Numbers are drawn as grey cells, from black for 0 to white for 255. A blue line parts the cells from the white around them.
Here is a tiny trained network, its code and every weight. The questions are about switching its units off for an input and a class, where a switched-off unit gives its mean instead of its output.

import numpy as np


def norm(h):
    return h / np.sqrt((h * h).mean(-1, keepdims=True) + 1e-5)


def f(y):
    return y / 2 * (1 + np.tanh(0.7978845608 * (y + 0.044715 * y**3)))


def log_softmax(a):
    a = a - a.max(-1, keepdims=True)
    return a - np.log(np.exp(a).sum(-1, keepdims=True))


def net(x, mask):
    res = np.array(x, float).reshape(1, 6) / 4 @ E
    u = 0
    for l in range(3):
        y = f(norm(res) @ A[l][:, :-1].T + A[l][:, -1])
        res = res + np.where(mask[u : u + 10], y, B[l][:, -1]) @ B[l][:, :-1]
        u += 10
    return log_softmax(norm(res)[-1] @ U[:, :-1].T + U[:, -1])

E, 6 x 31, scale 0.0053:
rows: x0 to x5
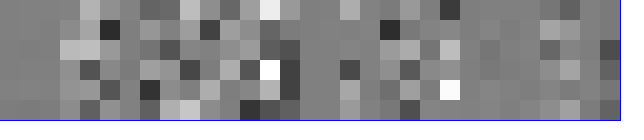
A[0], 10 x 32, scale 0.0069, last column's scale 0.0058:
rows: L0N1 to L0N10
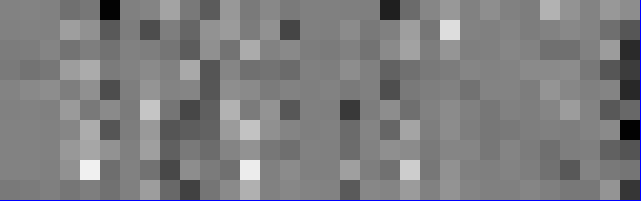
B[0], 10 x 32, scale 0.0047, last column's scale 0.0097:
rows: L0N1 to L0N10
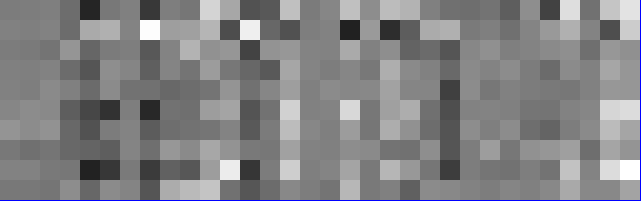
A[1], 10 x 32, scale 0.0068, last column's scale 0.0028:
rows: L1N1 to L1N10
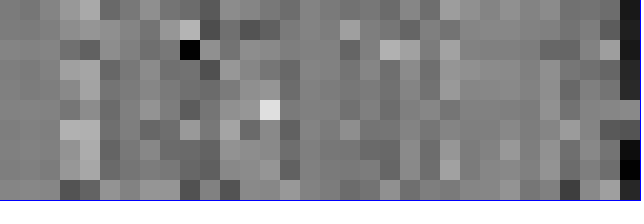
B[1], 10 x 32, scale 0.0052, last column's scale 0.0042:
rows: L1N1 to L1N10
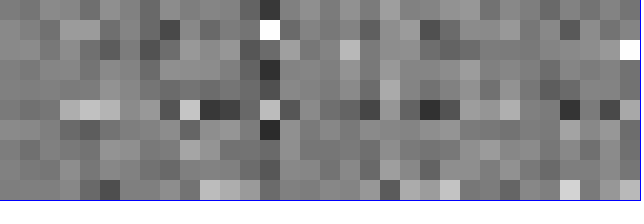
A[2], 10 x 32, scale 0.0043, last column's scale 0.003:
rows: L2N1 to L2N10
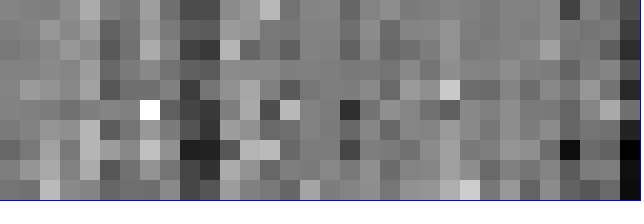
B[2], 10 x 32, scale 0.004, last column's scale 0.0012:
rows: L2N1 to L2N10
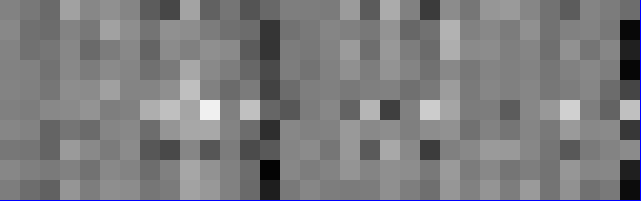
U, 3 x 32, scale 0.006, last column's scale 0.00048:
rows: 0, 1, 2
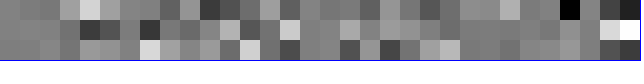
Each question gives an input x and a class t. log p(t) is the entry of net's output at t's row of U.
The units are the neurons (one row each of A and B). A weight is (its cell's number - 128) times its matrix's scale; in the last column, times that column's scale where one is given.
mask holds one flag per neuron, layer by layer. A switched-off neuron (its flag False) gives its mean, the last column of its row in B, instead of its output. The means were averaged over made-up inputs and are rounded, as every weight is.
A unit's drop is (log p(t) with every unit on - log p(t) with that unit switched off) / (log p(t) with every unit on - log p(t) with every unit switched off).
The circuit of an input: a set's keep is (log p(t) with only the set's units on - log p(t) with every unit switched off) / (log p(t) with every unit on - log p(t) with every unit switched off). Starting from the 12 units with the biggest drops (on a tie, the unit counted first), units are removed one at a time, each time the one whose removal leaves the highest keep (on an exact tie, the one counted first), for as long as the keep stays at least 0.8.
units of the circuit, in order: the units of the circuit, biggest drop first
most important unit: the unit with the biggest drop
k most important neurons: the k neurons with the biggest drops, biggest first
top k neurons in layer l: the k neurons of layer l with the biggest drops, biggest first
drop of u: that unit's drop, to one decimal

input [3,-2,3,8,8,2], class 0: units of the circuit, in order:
(L0N1; L0N9)
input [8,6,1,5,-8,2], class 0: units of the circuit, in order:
(L0N9; L0N1; L1N6)
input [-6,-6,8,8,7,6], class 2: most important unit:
L0N2
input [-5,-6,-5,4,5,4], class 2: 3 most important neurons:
(L0N9; L0N2; L0N1)
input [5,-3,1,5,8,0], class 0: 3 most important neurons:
(L1N6; L0N1; L2N8)
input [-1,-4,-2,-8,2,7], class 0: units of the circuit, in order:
(L0N9; L0N1; L0N6; L1N2)
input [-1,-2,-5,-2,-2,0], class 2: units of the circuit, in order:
(L0N9; L0N1; L0N6)
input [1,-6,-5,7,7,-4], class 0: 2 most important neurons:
(L1N6; L0N1)
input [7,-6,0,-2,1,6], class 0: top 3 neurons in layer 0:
(L0N9; L0N1; L0N6)
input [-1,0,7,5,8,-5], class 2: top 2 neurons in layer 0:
(L0N2; L0N1)
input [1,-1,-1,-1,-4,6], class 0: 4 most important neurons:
(L0N9; L0N1; L0N6; L1N2)
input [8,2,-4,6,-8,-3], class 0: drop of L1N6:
0.3
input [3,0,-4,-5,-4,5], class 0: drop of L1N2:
0.2
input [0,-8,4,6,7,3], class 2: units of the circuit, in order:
(L0N2)
